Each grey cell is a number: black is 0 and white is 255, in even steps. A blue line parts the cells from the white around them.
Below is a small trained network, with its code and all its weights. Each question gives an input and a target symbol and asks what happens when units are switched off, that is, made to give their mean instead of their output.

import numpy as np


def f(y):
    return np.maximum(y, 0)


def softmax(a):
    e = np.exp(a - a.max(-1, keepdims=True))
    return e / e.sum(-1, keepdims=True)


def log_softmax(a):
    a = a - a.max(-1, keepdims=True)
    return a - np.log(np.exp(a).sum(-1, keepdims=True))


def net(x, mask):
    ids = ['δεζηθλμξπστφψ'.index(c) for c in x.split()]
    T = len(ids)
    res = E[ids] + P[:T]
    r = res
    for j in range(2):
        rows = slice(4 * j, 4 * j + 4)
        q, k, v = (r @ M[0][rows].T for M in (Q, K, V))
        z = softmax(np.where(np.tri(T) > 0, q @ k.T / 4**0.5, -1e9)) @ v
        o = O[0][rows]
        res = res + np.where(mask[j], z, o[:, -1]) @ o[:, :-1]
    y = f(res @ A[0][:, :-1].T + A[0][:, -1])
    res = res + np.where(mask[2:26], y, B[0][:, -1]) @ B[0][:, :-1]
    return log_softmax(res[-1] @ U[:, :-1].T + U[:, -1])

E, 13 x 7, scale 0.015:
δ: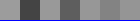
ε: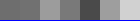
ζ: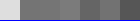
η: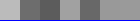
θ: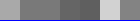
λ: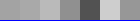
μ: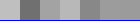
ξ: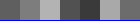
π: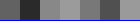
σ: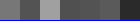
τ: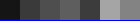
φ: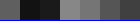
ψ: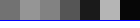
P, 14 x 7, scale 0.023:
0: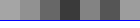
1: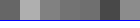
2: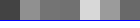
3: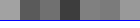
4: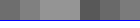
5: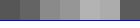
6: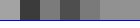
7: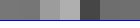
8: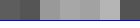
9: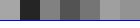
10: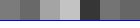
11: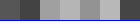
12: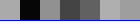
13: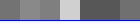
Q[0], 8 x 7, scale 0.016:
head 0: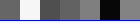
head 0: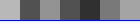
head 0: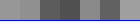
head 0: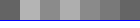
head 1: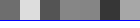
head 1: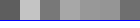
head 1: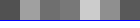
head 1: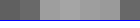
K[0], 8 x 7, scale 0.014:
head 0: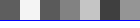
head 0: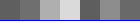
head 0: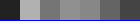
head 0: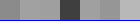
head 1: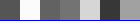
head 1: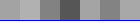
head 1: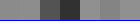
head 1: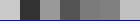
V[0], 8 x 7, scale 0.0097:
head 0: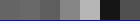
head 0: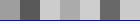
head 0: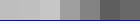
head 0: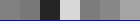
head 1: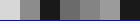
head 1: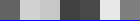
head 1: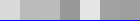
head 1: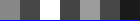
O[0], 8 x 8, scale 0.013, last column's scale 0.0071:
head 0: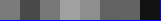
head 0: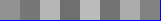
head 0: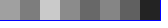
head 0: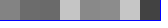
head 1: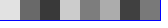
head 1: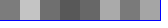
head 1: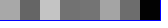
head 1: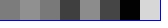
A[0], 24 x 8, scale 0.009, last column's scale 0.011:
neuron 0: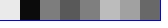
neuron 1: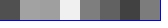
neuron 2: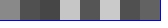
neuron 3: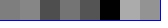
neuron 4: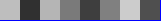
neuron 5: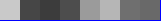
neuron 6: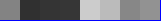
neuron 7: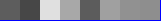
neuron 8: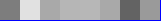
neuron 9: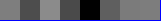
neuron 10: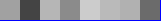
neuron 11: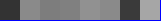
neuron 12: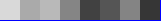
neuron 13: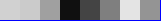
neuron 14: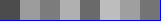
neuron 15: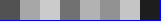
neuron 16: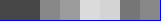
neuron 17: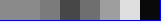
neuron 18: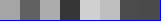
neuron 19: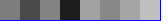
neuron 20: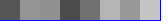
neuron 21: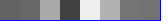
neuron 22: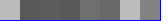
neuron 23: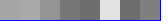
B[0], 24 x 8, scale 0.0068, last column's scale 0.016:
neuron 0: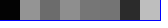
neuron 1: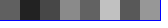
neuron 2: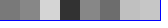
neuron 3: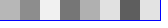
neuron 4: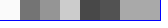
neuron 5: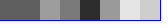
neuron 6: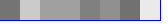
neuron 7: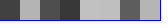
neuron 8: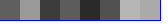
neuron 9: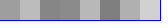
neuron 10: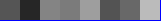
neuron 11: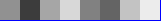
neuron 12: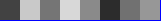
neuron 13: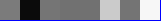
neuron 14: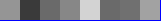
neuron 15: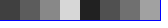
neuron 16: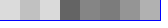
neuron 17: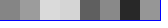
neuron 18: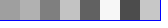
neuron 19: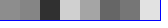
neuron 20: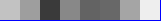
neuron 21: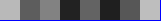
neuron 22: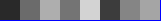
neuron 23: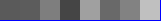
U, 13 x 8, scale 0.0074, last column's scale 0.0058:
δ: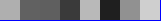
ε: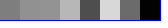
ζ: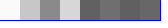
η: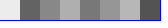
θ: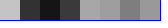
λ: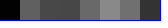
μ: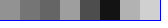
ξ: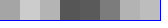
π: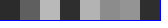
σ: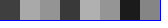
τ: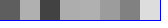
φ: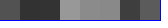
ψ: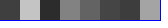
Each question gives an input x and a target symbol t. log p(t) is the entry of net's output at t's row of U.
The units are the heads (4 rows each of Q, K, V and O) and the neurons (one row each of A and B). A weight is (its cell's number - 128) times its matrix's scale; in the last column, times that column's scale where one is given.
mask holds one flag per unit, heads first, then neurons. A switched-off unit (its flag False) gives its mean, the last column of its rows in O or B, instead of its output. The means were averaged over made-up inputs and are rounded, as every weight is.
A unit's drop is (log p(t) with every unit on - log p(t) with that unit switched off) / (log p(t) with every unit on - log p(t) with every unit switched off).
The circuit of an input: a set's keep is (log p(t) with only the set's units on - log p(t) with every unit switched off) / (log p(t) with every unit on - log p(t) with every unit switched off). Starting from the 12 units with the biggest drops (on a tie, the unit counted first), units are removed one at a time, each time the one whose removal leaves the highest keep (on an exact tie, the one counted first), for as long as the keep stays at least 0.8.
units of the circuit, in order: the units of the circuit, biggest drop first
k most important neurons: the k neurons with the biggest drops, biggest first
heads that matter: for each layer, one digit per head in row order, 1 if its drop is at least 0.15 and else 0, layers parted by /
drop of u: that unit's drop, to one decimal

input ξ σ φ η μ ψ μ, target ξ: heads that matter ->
11
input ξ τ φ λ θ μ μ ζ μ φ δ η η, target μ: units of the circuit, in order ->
neuron 4; head 0; neuron 3; neuron 0
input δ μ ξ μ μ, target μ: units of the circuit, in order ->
head 0; head 1; neuron 15; neuron 3
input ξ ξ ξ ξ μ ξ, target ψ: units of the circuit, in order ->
head 1; neuron 3; neuron 13
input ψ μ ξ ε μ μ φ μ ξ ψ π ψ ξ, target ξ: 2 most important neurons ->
neuron 2; neuron 5
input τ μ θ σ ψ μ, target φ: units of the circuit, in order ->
head 1; neuron 1
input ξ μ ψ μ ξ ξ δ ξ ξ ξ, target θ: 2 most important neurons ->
neuron 13; neuron 20
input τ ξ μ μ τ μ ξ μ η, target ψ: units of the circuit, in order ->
head 1; neuron 3
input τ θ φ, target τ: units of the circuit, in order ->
head 1; neuron 6
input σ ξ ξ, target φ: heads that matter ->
11
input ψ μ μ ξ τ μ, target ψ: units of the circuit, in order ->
head 1; neuron 3; neuron 8
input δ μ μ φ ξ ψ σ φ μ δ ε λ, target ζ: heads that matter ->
11
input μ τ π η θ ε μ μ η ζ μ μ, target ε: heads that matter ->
01
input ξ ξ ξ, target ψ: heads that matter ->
00
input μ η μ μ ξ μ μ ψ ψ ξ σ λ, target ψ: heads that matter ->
01
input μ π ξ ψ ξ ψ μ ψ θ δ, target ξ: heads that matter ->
11
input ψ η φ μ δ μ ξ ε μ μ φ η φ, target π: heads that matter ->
00
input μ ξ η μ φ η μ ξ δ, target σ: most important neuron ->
neuron 0
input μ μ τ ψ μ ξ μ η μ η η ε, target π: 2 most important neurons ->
neuron 2; neuron 10
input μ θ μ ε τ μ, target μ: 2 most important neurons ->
neuron 15; neuron 3
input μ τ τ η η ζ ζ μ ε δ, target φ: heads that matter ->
10
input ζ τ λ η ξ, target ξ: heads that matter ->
11
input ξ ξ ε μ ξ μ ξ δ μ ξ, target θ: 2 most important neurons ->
neuron 13; neuron 21
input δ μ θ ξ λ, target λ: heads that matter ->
01
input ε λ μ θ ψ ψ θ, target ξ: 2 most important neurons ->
neuron 2; neuron 5
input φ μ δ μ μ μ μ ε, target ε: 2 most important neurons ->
neuron 13; neuron 17
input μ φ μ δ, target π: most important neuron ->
neuron 3
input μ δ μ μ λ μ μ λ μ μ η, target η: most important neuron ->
neuron 4
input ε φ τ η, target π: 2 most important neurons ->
neuron 3; neuron 22
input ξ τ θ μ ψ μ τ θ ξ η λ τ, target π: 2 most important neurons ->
neuron 2; neuron 16
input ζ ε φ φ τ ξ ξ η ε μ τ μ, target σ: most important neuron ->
neuron 7
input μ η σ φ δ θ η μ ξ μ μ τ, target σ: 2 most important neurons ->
neuron 7; neuron 16
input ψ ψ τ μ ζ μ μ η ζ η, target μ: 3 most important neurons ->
neuron 4; neuron 3; neuron 13
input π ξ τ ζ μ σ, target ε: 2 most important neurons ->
neuron 18; neuron 5
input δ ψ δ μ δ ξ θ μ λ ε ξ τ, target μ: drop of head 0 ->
0.2
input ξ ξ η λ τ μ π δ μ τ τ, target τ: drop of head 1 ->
0.3
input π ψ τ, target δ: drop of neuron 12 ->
0.0
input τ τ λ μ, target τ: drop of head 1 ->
0.4
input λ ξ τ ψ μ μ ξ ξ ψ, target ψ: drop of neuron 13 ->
0.1
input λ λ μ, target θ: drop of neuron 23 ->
0.2
